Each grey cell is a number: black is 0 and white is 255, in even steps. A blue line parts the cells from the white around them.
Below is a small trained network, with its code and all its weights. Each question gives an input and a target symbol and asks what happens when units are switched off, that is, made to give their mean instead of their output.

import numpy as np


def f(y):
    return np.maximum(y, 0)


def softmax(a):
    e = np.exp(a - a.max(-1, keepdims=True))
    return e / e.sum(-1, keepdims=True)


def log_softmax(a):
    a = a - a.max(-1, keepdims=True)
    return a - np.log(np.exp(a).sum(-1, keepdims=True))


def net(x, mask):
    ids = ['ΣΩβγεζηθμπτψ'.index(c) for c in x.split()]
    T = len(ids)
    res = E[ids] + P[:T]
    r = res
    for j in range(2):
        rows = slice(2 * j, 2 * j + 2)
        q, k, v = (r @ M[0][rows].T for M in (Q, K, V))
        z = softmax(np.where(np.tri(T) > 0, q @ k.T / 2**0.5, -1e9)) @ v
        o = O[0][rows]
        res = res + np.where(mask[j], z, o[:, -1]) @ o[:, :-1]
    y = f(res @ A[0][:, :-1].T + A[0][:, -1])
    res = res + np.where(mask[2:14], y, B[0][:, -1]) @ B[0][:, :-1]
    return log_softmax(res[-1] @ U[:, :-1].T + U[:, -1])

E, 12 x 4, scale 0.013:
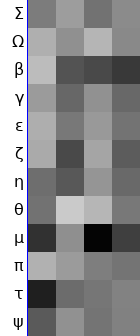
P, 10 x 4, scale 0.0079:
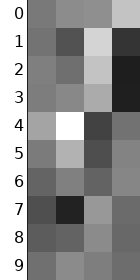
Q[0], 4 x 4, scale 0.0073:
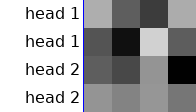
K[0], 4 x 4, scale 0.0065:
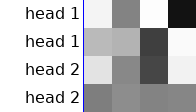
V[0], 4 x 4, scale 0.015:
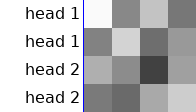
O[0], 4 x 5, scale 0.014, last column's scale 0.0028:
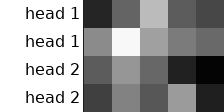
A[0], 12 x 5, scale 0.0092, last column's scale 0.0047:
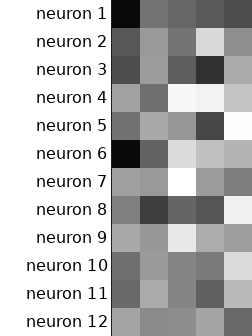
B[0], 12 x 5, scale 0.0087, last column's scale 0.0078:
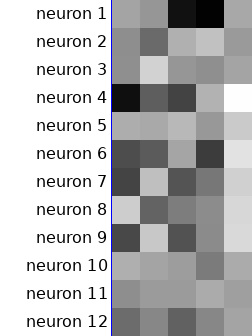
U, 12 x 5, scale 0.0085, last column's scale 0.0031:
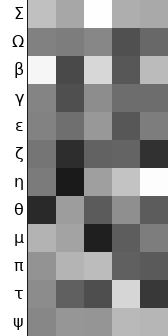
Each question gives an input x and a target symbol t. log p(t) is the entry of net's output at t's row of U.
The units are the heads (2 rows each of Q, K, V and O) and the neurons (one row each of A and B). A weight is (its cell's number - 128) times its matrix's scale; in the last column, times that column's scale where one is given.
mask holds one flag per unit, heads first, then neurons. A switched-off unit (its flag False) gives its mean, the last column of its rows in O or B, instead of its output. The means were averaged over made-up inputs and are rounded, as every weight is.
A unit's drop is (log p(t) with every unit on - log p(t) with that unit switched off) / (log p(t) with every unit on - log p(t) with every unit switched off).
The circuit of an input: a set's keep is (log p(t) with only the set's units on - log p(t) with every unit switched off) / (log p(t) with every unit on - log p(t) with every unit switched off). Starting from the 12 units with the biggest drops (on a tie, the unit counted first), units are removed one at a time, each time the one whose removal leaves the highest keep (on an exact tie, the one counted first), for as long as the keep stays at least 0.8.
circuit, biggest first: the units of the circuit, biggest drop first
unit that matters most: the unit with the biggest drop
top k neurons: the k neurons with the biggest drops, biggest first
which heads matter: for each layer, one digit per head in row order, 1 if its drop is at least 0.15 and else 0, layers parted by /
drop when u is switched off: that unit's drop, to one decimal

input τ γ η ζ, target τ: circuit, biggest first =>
head 2; head 1; neuron 4
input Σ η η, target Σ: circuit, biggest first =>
head 1; neuron 5; neuron 1
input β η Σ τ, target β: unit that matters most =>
neuron 4
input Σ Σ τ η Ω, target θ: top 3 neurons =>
neuron 4; neuron 9; neuron 8
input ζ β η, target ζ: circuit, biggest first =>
head 1; neuron 1
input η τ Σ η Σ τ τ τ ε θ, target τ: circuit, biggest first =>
head 1; head 2; neuron 4
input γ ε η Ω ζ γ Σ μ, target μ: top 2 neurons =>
neuron 1; neuron 3
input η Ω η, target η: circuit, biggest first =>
head 2; head 1
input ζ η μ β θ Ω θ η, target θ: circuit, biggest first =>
head 1; neuron 7
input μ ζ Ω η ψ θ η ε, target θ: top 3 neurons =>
neuron 4; neuron 9; neuron 7
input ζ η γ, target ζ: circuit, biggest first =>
head 1; neuron 1; neuron 6
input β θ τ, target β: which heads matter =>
01
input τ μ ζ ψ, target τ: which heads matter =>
11
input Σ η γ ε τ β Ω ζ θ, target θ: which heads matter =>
00
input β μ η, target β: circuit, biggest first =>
head 2; head 1; neuron 4; neuron 8
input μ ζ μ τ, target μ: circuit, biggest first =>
head 1
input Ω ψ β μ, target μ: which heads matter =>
01
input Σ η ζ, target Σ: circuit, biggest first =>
head 1; neuron 5
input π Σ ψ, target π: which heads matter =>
11
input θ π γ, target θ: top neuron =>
neuron 7
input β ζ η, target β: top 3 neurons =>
neuron 4; neuron 8; neuron 9
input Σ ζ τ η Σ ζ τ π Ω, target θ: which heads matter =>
00
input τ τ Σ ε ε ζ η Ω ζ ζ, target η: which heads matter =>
10
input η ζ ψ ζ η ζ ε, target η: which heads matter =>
10
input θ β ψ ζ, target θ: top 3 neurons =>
neuron 7; neuron 4; neuron 9
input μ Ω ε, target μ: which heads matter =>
10
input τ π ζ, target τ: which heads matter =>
11
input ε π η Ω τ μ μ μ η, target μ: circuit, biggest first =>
head 1
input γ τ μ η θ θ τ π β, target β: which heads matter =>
00
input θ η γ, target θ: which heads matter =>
11
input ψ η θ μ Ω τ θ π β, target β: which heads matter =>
00
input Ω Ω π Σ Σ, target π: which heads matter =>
10
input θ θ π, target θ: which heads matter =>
11
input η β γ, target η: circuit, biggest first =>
head 1; head 2; neuron 1
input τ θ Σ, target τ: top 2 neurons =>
neuron 6; neuron 4
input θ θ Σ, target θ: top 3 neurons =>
neuron 4; neuron 7; neuron 9
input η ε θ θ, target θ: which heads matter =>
01
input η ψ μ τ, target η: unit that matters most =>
head 2
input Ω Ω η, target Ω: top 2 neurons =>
neuron 1; neuron 6
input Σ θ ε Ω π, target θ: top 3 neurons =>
neuron 7; neuron 8; neuron 9
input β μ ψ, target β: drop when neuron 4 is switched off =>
0.3
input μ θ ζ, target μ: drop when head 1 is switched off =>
0.7
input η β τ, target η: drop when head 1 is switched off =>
0.5
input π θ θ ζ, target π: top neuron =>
neuron 5
